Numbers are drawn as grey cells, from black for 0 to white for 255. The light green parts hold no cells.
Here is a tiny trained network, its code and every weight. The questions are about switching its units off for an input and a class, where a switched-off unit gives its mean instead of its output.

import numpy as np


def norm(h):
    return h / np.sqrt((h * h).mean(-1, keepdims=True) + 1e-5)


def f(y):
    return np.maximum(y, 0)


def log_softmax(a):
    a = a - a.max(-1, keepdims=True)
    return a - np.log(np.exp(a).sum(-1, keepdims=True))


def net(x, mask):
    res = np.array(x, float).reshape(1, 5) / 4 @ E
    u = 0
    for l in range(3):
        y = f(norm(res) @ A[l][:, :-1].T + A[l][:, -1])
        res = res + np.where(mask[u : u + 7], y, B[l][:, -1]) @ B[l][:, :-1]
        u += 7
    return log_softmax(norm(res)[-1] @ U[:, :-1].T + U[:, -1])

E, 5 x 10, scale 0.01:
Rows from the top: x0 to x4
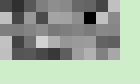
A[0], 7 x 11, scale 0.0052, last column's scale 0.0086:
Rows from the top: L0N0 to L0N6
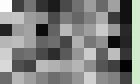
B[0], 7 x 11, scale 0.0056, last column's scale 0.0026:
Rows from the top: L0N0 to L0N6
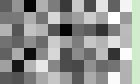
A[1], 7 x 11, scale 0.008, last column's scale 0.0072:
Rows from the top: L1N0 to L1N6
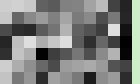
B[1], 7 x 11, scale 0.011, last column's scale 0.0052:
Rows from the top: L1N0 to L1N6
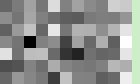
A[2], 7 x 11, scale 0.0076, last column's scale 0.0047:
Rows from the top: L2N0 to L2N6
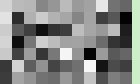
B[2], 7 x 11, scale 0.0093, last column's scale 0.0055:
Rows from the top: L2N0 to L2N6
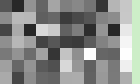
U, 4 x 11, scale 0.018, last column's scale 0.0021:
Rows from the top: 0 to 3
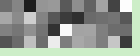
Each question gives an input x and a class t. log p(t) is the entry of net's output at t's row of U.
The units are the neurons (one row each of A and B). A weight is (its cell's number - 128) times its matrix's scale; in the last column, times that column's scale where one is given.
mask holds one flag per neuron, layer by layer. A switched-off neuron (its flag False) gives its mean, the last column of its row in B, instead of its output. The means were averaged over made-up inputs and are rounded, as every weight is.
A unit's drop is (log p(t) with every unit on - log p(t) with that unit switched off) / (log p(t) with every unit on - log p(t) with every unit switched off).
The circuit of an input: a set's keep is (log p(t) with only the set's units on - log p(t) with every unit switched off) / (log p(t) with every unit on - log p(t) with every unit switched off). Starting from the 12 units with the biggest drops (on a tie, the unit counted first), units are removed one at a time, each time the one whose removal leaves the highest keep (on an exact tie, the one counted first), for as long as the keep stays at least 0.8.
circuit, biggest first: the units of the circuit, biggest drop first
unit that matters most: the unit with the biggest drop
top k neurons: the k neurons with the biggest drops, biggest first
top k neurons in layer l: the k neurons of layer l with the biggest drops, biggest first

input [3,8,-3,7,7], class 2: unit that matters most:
L2N4
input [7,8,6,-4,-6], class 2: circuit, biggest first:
[L1N6; L2N4]
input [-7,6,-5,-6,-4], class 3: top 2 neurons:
[L1N0; L2N0]
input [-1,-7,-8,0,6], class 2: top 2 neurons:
[L2N5; L1N3]
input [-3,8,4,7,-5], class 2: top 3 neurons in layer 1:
[L1N4; L1N6; L1N2]
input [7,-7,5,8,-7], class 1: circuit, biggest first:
[L2N3; L2N1]
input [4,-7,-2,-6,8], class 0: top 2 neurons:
[L2N2; L1N6]
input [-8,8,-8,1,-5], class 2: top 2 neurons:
[L2N4; L1N6]
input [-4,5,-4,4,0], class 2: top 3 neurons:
[L2N4; L1N4; L1N6]
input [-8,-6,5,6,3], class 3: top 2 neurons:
[L1N4; L1N0]
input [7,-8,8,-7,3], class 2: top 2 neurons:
[L2N5; L2N6]
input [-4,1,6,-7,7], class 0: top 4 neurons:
[L2N2; L0N0; L0N4; L2N3]
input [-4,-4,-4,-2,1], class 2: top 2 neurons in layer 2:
[L2N5; L2N6]
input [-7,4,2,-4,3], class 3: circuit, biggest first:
[L1N0]
